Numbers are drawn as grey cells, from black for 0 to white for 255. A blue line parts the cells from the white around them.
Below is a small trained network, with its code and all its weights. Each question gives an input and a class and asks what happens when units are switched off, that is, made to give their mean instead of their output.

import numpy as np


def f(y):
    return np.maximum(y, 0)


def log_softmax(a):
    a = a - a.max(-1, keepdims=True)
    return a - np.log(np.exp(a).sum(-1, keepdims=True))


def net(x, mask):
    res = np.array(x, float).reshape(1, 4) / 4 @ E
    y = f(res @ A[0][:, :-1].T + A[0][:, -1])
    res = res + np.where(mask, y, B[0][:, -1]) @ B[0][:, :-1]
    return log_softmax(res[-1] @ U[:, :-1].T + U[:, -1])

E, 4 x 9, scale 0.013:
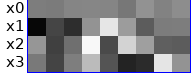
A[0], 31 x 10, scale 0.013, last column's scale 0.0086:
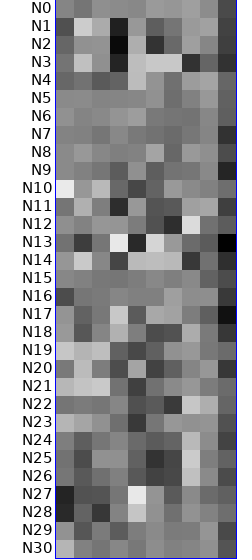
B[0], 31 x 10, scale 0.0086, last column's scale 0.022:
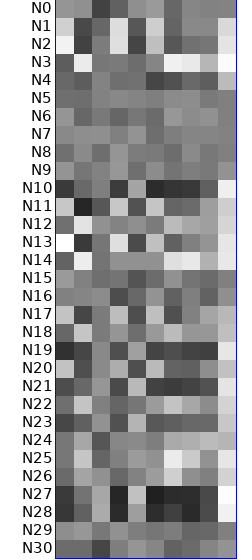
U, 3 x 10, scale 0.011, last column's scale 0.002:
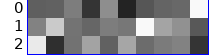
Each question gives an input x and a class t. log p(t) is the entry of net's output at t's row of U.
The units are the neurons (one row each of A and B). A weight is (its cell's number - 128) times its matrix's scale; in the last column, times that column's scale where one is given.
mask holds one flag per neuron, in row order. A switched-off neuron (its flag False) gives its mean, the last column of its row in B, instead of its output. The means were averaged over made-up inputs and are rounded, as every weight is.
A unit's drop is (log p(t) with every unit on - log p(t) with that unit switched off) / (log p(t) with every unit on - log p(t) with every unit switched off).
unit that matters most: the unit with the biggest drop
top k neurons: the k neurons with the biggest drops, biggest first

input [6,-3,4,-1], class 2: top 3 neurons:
N27; N28; N13
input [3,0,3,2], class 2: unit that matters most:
N3
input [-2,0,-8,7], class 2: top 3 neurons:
N2; N11; N1
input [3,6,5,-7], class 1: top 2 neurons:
N3; N14
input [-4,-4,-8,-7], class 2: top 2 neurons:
N1; N2
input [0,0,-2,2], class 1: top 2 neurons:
N13; N17
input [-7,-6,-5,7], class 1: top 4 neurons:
N25; N12; N22; N27
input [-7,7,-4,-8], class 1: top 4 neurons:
N3; N14; N10; N19
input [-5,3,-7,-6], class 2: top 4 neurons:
N2; N1; N11; N20
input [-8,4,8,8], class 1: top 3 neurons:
N25; N18; N2
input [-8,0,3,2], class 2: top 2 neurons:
N3; N14
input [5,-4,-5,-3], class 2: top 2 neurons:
N1; N27
